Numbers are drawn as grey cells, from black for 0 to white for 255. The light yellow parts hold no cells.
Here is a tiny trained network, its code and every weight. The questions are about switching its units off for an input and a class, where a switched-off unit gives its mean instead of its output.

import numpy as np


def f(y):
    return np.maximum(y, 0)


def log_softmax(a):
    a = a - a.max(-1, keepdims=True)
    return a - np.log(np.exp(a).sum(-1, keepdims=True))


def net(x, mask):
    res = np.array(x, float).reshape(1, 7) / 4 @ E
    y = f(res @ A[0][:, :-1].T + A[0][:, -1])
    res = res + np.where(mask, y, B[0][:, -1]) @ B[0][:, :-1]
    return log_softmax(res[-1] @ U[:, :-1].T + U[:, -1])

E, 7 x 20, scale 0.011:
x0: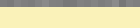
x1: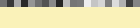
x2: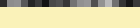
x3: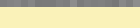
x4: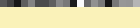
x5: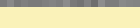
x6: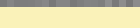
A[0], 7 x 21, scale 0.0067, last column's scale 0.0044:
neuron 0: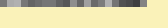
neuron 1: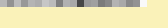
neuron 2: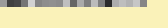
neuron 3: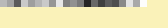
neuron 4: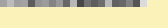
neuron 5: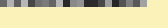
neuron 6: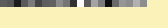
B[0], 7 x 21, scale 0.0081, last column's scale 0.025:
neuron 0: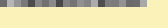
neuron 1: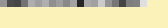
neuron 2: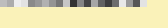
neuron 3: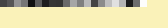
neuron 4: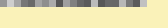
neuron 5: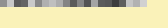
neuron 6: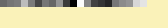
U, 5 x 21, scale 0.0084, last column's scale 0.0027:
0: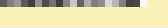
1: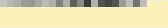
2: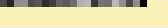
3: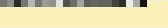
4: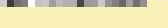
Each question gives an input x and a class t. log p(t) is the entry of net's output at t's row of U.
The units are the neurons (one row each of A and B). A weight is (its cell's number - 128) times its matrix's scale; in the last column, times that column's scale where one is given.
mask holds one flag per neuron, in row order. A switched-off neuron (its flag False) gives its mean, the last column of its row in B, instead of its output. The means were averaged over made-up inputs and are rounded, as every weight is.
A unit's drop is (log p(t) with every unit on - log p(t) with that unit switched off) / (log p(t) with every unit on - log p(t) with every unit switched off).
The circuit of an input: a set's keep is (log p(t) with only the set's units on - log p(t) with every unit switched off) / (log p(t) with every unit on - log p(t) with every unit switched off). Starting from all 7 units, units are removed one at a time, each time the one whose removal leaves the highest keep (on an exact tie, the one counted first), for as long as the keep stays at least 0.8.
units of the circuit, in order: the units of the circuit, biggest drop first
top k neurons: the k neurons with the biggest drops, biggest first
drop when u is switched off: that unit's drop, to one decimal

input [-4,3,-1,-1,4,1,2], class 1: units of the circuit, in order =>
[neuron 3]
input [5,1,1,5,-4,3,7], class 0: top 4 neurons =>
[neuron 2; neuron 5; neuron 6; neuron 0]
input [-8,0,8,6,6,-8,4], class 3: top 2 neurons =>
[neuron 3; neuron 5]
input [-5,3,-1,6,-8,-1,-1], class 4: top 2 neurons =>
[neuron 3; neuron 1]
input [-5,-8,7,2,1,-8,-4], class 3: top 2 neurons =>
[neuron 2; neuron 5]
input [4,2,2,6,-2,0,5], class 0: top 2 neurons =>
[neuron 2; neuron 6]
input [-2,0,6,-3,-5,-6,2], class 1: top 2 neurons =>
[neuron 3; neuron 4]
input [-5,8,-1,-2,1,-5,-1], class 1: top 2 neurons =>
[neuron 3; neuron 2]
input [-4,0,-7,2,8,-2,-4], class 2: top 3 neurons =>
[neuron 3; neuron 6; neuron 5]
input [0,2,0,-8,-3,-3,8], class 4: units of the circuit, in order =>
[neuron 3; neuron 2; neuron 6]
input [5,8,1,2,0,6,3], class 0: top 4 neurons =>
[neuron 6; neuron 5; neuron 1; neuron 2]
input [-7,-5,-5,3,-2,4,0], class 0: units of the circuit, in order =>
[neuron 3; neuron 6]
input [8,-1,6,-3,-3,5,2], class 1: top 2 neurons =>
[neuron 3; neuron 5]
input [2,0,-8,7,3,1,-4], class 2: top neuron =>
[neuron 3]
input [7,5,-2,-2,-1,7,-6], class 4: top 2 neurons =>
[neuron 3; neuron 6]
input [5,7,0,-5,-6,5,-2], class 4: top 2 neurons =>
[neuron 3; neuron 1]
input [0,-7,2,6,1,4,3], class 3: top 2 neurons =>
[neuron 5; neuron 2]
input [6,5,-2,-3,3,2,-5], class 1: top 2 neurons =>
[neuron 3; neuron 2]
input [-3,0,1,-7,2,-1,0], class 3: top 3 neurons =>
[neuron 3; neuron 2; neuron 4]
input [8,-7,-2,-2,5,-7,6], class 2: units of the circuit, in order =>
[neuron 3]
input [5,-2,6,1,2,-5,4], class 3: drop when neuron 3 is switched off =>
0.5
